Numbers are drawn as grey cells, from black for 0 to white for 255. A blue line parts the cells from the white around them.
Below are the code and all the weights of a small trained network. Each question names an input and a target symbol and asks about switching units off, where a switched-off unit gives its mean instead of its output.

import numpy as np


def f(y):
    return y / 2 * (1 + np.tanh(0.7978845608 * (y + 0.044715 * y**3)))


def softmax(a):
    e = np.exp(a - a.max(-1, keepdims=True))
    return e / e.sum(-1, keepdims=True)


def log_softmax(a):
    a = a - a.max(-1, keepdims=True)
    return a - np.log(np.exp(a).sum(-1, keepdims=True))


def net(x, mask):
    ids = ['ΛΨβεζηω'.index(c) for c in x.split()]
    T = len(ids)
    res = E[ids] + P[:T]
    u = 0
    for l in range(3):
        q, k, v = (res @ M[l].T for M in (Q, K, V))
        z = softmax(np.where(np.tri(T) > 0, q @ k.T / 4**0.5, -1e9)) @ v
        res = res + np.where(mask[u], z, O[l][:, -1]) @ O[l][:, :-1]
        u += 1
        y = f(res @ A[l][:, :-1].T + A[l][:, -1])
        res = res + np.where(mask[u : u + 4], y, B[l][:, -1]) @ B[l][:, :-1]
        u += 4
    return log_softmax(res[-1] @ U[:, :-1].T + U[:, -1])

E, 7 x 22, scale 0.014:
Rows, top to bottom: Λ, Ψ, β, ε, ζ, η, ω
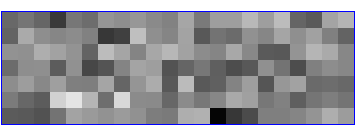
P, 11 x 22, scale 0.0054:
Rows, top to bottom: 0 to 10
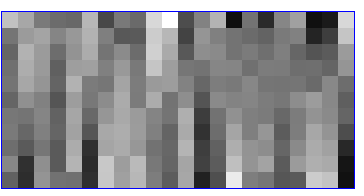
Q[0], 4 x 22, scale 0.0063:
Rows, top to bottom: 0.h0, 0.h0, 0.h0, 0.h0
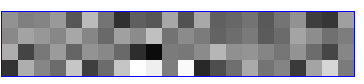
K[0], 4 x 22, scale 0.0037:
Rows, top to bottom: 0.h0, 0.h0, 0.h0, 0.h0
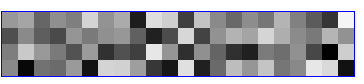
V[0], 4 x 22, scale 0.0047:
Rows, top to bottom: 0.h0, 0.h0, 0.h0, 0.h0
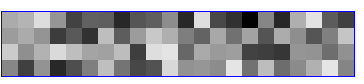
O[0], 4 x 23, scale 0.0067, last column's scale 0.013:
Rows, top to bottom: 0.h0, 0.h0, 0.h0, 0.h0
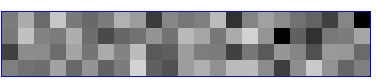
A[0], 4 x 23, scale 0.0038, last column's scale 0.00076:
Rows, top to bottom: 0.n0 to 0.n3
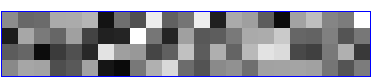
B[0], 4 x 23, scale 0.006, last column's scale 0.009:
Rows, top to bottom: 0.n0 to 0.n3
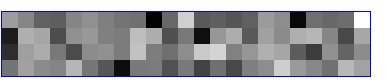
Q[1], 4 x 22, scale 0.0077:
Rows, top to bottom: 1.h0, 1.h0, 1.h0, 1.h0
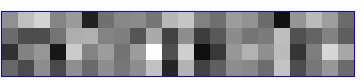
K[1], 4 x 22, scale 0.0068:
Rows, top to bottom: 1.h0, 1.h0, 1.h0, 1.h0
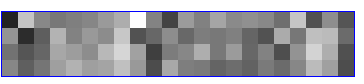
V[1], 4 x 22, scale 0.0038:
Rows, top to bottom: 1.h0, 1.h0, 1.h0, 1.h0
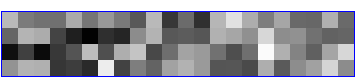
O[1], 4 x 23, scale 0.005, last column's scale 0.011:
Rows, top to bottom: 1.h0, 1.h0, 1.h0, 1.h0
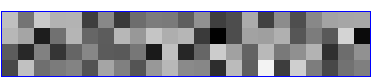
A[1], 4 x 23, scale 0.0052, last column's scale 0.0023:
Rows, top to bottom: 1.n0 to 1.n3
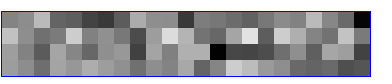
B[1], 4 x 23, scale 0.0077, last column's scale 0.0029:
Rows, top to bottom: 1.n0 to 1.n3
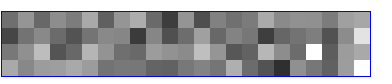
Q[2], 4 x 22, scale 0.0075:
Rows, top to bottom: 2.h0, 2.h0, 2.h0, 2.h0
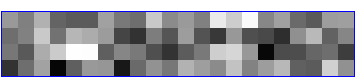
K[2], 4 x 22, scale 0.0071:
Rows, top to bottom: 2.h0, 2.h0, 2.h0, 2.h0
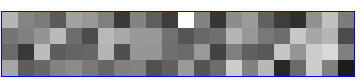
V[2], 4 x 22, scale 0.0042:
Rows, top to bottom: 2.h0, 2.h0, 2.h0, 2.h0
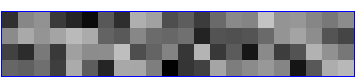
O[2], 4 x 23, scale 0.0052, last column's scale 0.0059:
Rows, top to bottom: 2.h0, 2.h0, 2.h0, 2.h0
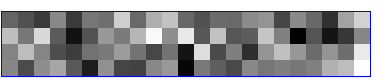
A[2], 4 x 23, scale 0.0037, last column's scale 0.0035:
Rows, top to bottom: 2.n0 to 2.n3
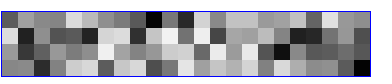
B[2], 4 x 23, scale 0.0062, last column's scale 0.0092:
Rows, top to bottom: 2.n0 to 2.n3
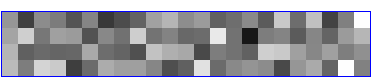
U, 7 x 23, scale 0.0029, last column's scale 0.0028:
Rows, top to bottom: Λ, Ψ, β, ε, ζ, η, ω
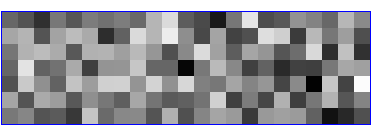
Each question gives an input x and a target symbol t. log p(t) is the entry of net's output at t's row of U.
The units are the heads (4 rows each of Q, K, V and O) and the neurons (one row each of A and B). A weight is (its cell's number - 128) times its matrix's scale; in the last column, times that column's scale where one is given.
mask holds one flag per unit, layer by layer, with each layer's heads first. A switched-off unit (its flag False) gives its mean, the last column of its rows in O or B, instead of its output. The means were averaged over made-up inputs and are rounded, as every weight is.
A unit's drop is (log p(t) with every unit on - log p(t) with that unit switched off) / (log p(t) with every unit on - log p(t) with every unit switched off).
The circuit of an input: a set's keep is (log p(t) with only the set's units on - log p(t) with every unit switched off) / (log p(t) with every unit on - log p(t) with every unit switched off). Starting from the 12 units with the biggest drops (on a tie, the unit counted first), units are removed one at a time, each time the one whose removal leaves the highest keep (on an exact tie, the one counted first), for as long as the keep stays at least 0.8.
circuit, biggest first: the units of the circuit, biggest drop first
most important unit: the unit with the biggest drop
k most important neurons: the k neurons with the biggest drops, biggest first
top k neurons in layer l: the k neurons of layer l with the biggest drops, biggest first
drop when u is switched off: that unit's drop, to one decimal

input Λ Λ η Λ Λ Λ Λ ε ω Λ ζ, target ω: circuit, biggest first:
[1.h0 2.h0]
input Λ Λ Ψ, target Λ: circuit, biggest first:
[1.h0 1.n1]
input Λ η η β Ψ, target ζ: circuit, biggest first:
[0.h0 1.h0 2.n0 2.h0]
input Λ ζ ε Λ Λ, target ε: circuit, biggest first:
[1.h0 2.n1 1.n1 2.n0]
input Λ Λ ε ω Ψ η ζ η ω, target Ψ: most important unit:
2.h0
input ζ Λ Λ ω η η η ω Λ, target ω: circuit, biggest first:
[0.h0 1.h0 2.h0]
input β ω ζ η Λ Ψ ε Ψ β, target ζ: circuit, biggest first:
[1.h0 2.h0]
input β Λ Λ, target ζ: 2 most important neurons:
[0.n1 0.n0]
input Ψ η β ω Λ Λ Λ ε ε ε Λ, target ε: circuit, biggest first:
[2.h0 2.n1 2.n0]
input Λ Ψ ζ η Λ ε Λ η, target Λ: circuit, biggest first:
[0.n0 2.h0 2.n1]
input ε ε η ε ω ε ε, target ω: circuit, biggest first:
[1.h0 0.h0]
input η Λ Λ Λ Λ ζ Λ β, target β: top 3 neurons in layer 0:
[0.n1 0.n3 0.n2]
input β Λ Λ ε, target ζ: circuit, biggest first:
[1.h0 2.n0]
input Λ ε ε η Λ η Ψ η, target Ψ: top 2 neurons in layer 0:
[0.n1 0.n3]
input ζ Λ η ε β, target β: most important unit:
1.h0
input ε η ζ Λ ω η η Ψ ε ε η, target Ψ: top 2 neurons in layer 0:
[0.n3 0.n1]
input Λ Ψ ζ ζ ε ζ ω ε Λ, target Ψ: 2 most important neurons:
[0.n0 0.n2]
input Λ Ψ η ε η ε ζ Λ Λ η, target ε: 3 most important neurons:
[0.n0 2.n1 2.n0]
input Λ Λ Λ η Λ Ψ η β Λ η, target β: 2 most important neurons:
[2.n3 0.n0]
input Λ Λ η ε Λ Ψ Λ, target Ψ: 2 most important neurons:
[2.n2 2.n1]
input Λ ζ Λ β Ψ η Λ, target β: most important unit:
0.h0
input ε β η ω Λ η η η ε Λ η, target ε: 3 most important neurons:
[2.n1 2.n0 1.n0]
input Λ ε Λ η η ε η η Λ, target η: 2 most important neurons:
[0.n0 0.n2]
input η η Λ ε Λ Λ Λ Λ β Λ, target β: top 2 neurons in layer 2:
[2.n3 2.n0]
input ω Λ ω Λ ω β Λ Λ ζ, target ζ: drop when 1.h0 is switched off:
0.2
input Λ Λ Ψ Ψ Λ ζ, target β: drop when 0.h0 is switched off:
0.1
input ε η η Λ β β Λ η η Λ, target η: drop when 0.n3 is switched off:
0.0
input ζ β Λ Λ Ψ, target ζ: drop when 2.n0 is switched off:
0.4
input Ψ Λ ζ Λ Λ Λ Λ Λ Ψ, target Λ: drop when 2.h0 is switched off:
0.4
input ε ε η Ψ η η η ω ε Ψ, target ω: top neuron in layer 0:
[0.n1]
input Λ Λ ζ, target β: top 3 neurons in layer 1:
[1.n2 1.n1 1.n3]
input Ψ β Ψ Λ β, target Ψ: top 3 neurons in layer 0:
[0.n1 0.n0 0.n2]
